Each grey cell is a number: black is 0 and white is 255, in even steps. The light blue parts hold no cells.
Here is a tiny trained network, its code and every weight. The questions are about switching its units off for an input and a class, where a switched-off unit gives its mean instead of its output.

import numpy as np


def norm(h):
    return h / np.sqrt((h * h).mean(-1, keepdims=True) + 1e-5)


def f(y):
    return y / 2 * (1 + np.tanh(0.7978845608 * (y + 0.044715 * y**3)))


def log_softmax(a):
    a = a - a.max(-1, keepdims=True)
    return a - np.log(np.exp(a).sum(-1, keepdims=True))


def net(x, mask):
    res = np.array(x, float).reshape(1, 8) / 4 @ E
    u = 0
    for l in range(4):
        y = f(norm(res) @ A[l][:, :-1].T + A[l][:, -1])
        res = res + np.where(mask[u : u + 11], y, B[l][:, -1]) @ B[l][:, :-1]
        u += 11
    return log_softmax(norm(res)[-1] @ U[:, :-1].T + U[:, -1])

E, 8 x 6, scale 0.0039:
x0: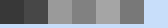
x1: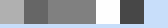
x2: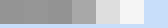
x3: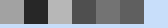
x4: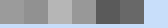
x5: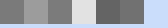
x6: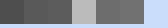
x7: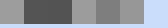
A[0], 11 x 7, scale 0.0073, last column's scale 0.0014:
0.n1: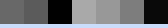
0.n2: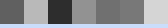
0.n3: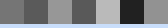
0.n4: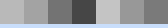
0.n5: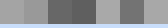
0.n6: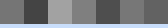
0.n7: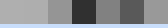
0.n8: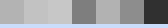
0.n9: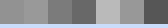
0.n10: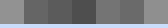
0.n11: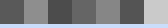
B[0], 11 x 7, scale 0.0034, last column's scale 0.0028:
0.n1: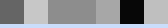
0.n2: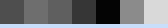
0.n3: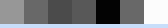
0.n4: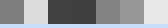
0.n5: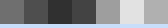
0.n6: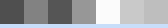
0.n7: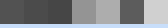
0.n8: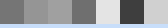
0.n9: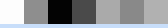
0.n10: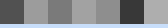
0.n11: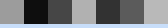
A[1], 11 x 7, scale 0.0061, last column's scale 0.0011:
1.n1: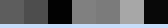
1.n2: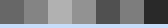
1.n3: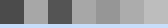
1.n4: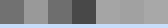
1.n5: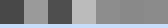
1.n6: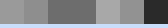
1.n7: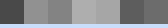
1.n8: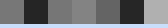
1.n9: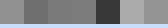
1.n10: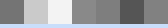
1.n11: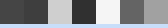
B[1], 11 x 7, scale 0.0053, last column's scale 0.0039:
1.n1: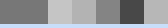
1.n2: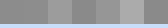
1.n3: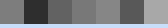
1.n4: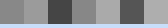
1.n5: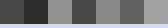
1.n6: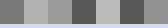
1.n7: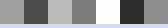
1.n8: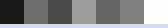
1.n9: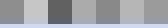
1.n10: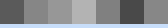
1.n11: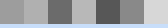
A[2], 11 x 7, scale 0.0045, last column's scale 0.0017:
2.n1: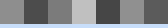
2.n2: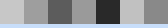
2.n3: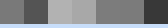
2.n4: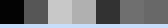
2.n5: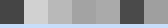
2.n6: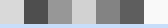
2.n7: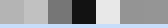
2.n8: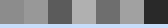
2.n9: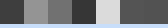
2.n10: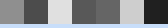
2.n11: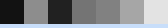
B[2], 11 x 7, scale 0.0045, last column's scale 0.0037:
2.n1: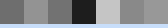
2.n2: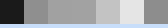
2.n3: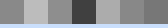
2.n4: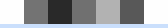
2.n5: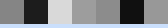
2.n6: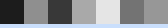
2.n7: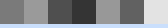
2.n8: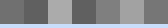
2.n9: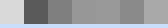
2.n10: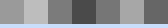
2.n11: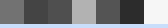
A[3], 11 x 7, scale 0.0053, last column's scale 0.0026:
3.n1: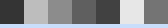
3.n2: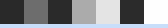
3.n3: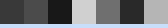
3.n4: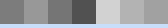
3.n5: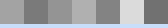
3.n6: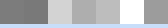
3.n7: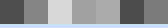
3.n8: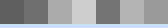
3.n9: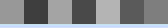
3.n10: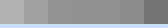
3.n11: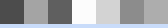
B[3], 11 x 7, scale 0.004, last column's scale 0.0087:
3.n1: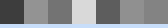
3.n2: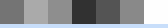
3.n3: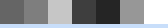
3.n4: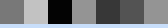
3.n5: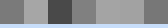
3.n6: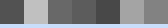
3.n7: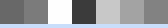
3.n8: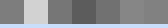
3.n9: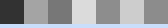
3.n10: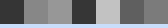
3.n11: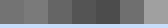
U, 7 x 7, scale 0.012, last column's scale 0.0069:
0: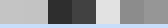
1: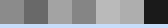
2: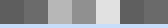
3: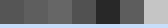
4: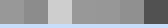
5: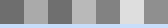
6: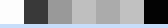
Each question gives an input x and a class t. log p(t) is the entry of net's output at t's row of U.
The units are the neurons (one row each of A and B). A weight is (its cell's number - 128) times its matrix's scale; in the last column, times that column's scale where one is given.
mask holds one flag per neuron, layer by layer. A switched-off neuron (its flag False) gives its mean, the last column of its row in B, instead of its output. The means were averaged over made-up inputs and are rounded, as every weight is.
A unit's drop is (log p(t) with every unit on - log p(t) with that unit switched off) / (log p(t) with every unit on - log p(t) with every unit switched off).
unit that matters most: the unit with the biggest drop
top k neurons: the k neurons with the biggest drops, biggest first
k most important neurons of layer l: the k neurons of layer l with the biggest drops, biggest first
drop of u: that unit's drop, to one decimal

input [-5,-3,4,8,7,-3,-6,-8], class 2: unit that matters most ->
1.n10
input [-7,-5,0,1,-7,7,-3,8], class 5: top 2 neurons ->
(2.n2 1.n8)
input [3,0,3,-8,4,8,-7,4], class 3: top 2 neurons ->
(0.n2 3.n11)
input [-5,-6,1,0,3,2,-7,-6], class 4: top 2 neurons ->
(1.n10 0.n8)
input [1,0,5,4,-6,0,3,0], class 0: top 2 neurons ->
(1.n8 0.n2)
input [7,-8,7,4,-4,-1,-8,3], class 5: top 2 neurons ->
(2.n4 3.n1)
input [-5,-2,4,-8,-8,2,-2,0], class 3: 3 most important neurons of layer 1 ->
(1.n3 1.n5 1.n1)
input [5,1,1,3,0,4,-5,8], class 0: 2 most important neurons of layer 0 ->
(0.n7 0.n11)
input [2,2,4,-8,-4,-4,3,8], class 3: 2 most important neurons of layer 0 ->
(0.n2 0.n8)
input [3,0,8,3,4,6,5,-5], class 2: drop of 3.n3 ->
0.1
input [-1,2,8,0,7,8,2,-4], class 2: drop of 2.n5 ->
0.1
